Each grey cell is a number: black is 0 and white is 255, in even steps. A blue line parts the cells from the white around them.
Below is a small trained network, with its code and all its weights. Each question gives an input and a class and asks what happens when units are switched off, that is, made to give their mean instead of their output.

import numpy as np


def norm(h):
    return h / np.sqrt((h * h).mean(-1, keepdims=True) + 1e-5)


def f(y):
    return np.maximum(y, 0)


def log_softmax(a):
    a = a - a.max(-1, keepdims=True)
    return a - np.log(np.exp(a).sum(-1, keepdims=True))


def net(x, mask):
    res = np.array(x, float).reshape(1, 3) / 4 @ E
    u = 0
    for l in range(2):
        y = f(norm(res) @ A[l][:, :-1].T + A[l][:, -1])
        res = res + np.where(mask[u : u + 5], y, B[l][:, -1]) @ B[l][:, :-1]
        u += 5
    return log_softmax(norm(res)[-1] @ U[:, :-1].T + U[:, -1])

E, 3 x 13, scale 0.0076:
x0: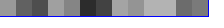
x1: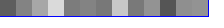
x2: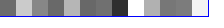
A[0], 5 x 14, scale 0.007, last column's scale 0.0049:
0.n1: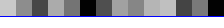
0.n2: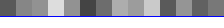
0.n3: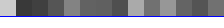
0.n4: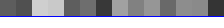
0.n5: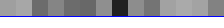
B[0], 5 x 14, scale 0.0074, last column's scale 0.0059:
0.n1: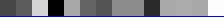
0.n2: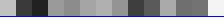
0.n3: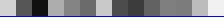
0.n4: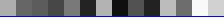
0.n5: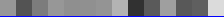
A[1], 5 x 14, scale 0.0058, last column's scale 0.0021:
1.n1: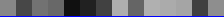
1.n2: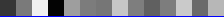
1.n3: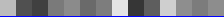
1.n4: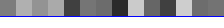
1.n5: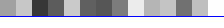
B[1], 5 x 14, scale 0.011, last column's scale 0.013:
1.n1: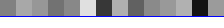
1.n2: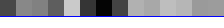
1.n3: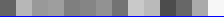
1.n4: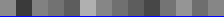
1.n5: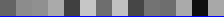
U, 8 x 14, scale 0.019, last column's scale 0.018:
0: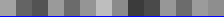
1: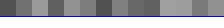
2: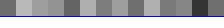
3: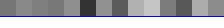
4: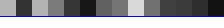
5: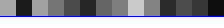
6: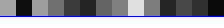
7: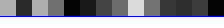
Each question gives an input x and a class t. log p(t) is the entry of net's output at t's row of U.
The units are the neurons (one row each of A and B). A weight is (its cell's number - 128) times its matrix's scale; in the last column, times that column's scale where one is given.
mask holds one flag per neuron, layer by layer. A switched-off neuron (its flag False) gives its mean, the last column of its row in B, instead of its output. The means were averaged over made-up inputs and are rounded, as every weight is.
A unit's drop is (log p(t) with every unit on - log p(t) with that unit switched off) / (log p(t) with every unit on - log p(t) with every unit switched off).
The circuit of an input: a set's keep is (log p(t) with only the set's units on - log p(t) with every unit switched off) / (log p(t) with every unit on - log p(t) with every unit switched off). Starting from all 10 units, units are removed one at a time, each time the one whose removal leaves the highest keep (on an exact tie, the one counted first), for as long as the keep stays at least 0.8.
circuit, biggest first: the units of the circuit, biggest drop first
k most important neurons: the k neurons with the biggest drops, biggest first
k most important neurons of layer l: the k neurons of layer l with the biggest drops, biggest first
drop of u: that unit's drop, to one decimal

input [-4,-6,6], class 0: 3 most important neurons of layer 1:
(1.n3 1.n1 1.n2)
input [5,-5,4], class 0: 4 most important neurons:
(0.n3 1.n5 1.n2 0.n5)
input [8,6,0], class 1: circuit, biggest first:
(0.n1)
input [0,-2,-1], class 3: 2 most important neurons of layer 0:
(0.n2 0.n4)
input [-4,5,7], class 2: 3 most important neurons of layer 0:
(0.n1 0.n3 0.n4)
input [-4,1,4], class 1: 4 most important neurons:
(0.n3 0.n2 1.n3 0.n4)
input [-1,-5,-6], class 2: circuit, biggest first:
(0.n4 1.n3)
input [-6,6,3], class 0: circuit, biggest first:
(0.n1 1.n3)
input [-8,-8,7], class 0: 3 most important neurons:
(0.n1 1.n3 0.n5)
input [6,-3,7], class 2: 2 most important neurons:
(1.n5 0.n4)
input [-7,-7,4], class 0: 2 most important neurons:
(0.n1 1.n3)
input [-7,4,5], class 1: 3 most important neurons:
(0.n3 1.n3 0.n2)
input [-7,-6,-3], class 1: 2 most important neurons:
(0.n2 0.n3)
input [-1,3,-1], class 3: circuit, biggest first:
(1.n3)
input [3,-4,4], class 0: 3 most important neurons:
(0.n3 1.n5 1.n2)
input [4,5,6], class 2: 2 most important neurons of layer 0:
(0.n3 0.n2)
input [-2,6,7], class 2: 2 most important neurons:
(1.n5 0.n3)
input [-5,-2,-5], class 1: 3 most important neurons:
(0.n3 0.n2 1.n2)
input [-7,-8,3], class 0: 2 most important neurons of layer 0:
(0.n1 0.n5)
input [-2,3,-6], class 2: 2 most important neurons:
(0.n1 0.n3)
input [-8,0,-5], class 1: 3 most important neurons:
(0.n3 1.n2 0.n2)
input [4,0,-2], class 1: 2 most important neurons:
(0.n1 1.n1)
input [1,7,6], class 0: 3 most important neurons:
(0.n2 0.n4 1.n5)
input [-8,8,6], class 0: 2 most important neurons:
(0.n1 1.n3)
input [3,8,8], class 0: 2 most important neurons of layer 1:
(1.n5 1.n1)
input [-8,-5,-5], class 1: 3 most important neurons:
(0.n3 1.n2 0.n2)
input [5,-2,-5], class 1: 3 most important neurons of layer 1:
(1.n1 1.n5 1.n2)
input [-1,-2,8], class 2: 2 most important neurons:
(1.n5 0.n1)
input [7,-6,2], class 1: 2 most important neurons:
(0.n1 0.n2)
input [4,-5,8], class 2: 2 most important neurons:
(1.n5 0.n4)
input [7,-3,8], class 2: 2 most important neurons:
(1.n5 0.n4)
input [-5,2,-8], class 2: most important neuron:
(0.n1)
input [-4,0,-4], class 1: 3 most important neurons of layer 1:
(1.n2 1.n3 1.n5)
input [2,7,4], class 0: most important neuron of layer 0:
(0.n4)
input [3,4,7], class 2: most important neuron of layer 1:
(1.n5)
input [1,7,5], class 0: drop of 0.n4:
0.1
